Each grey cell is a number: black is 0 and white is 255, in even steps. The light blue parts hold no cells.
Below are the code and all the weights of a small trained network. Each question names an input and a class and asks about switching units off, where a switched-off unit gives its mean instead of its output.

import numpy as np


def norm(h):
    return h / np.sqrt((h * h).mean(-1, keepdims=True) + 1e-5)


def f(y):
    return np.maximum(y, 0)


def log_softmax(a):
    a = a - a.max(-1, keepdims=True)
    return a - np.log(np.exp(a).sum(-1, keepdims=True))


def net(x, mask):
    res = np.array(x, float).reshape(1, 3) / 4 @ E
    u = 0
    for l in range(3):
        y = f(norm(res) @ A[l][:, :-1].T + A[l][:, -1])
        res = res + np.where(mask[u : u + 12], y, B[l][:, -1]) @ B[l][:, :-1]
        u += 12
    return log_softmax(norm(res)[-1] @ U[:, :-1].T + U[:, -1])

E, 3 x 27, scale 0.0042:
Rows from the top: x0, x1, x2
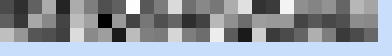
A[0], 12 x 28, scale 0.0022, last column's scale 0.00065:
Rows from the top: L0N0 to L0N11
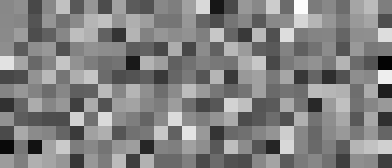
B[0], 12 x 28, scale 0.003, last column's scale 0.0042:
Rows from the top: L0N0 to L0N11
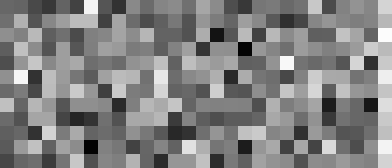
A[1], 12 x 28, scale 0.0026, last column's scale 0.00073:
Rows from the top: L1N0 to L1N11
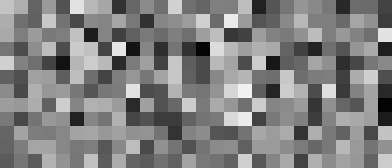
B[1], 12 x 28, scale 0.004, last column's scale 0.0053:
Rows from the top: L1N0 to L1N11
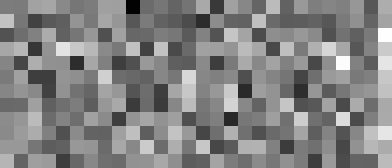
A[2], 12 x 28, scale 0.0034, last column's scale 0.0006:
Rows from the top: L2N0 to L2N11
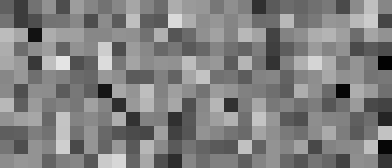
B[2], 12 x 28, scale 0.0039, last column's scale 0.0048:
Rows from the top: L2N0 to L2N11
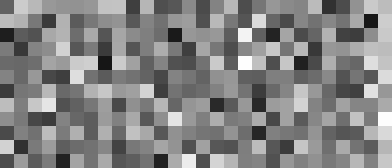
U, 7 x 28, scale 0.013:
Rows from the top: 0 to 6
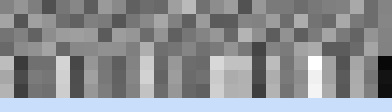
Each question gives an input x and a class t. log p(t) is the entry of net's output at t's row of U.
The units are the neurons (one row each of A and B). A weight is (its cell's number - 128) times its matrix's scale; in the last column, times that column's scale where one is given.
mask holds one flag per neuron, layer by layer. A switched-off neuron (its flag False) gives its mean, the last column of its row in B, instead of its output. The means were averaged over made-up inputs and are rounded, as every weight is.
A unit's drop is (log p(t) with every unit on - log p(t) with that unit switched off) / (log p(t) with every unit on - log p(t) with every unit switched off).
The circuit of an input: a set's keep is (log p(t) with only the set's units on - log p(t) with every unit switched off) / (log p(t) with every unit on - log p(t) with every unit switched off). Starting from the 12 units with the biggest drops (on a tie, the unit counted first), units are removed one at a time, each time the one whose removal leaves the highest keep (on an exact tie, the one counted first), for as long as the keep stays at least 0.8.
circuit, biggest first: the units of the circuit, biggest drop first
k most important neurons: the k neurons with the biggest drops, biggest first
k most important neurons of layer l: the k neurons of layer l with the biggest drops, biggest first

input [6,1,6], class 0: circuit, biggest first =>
[L2N1]
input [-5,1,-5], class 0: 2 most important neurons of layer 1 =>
[L1N4, L1N2]
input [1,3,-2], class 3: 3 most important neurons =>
[L0N5, L0N7, L1N4]
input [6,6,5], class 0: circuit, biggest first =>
[L1N5, L2N1]
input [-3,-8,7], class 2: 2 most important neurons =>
[L2N4, L0N6]
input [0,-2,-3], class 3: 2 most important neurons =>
[L0N0, L1N4]
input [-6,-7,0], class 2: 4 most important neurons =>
[L2N4, L0N6, L0N10, L1N6]
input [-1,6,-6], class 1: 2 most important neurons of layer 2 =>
[L2N10, L2N4]
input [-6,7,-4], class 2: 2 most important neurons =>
[L1N3, L0N10]
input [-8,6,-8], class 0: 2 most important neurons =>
[L2N8, L1N4]
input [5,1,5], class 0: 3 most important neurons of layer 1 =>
[L1N6, L1N5, L1N8]
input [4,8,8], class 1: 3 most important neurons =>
[L1N4, L2N7, L0N2]
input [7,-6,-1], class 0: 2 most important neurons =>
[L1N6, L0N5]
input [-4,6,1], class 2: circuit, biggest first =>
[L1N3]
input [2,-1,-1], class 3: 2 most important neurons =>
[L0N10, L1N4]
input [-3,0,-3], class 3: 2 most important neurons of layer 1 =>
[L1N4, L1N9]
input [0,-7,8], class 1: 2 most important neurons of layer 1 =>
[L1N4, L1N3]
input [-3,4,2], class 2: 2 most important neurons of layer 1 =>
[L1N3, L1N6]
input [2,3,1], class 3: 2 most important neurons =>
[L0N5, L1N3]
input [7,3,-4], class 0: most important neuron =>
[L1N5]
